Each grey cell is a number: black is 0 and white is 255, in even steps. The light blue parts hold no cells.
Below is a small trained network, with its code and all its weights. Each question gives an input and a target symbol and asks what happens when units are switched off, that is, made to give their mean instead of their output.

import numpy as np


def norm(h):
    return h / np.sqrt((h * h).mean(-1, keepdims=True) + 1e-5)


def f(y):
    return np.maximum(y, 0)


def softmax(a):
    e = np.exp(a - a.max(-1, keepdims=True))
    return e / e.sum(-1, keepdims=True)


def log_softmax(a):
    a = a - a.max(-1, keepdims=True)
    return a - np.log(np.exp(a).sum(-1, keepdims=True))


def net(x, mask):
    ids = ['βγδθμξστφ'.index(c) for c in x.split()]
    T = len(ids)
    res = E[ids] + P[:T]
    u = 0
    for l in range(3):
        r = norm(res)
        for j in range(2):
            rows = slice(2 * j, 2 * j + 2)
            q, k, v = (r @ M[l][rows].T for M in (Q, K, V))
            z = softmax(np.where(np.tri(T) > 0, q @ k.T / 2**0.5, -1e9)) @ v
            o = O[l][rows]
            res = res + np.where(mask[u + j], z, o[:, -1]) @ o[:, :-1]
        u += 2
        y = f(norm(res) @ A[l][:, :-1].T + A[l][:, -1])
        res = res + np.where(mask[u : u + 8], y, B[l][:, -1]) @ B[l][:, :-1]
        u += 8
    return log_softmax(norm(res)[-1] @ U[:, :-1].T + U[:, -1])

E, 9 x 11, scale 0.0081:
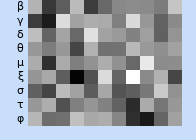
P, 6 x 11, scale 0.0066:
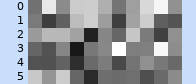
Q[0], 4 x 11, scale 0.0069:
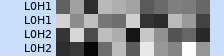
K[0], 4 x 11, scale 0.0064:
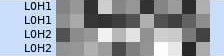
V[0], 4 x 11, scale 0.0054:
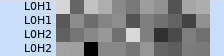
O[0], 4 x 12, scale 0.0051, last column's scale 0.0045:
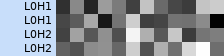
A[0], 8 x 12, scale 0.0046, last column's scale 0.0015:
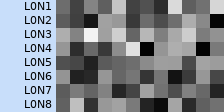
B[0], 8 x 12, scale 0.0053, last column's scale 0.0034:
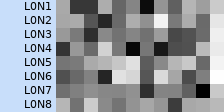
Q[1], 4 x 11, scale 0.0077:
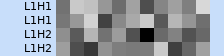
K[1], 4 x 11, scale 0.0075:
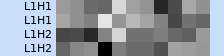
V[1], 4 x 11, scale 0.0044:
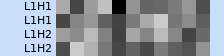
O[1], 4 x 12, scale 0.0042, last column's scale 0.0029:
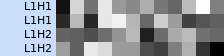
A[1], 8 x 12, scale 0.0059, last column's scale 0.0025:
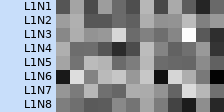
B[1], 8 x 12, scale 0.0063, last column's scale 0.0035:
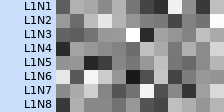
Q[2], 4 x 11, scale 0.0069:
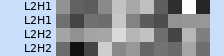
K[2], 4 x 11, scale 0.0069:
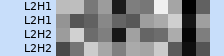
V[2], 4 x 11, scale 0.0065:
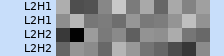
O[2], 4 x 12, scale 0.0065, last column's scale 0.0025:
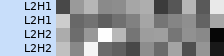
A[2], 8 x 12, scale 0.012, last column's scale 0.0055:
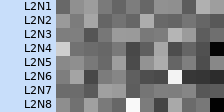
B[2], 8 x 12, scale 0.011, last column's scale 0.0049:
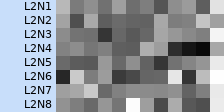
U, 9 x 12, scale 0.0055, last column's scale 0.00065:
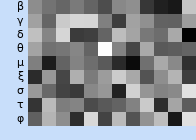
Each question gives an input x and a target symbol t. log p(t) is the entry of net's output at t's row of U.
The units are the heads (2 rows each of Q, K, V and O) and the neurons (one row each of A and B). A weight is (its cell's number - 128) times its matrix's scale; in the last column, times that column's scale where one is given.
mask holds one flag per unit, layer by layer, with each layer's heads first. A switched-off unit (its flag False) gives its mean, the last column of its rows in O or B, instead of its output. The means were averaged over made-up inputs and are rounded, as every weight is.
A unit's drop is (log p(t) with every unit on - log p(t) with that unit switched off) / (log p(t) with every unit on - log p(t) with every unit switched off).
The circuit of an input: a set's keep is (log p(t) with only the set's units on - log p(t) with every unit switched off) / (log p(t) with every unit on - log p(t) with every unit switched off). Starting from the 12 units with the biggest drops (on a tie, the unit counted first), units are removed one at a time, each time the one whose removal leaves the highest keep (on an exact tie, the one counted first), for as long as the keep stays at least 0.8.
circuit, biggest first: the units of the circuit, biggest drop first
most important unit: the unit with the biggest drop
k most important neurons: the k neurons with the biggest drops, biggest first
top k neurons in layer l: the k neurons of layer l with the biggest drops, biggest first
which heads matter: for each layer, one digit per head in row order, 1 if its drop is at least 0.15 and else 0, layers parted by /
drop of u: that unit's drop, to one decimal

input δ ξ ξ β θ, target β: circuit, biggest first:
L0H2, L2N4
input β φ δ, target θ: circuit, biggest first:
L0H2, L2N8
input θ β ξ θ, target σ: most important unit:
L1N3
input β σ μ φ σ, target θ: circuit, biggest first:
L0H2, L2N8
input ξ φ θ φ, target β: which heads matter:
01 / 00 / 10
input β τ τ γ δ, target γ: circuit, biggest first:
L0N1, L2H2
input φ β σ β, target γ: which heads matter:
00 / 10 / 00
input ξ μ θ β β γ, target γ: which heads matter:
01 / 10 / 01
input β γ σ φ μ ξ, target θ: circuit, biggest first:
L0H2, L2N8, L1H2
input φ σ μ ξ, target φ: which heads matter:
01 / 00 / 00
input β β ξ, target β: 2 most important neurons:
L2N4, L0N6
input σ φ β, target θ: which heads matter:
01 / 00 / 00
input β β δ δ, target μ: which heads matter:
01 / 00 / 00
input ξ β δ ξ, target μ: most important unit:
L2N5
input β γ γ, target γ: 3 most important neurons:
L2N6, L2N1, L2N8
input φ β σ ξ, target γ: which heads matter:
00 / 10 / 00
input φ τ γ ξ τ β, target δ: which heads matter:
11 / 00 / 00
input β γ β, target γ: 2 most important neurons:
L0N6, L2N6
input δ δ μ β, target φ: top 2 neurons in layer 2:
L2N6, L2N7
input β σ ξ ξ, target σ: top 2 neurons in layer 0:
L0N6, L0N2
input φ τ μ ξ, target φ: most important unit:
L0H2
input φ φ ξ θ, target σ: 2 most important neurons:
L1N3, L0N6
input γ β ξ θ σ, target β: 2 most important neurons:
L0N1, L0N2
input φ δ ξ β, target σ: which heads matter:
00 / 11 / 00
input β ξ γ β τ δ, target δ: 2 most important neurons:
L0N4, L1N7
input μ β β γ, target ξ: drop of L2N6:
0.1
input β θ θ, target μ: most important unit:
L2N5
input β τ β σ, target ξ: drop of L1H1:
0.2
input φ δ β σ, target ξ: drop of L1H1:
0.3
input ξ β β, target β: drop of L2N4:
0.5
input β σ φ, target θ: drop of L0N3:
0.0
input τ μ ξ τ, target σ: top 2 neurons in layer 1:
L1N3, L1N2
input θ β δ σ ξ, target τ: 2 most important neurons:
L0N4, L2N6
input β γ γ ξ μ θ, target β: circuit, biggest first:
L2N4
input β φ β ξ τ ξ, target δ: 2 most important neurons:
L1N7, L0N4
